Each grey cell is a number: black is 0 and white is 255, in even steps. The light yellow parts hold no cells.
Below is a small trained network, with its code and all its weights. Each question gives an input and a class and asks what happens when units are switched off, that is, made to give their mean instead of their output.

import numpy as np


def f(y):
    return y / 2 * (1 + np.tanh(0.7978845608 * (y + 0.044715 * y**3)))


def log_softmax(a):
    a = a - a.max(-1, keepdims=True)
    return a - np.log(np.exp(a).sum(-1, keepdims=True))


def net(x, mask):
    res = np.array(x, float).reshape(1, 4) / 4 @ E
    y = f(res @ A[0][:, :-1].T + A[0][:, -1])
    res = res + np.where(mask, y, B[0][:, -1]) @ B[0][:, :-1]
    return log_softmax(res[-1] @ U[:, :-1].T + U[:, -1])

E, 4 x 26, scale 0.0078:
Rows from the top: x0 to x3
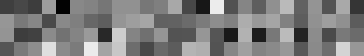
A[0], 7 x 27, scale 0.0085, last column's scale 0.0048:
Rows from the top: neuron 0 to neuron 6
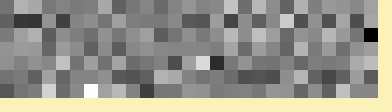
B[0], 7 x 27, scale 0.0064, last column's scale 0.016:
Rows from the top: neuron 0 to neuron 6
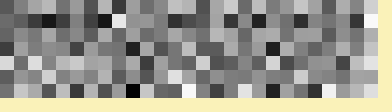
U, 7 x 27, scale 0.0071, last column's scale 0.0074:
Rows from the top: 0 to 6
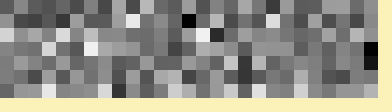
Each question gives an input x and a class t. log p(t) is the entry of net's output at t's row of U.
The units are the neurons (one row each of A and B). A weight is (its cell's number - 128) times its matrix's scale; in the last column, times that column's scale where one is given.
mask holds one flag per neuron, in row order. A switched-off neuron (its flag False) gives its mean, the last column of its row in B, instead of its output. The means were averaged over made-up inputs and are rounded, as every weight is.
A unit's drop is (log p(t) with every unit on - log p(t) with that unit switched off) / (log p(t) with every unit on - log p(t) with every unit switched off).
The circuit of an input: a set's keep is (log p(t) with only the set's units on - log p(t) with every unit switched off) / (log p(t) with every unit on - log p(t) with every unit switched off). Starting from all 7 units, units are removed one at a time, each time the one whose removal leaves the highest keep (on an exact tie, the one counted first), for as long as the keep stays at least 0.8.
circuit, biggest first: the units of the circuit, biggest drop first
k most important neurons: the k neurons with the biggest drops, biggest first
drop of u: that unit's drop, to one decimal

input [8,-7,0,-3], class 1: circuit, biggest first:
[neuron 1]
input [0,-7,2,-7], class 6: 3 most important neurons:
[neuron 1; neuron 5; neuron 4]
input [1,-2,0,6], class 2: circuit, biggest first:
[neuron 3; neuron 0]
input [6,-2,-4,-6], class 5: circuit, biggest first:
[neuron 6; neuron 5]
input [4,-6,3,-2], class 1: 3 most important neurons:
[neuron 1; neuron 3; neuron 6]
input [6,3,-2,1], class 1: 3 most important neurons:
[neuron 3; neuron 6; neuron 1]
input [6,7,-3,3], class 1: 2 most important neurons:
[neuron 3; neuron 1]
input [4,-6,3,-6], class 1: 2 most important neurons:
[neuron 1; neuron 6]
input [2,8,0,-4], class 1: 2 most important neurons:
[neuron 6; neuron 3]
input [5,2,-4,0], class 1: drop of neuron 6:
1.1
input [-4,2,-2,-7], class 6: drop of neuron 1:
0.3
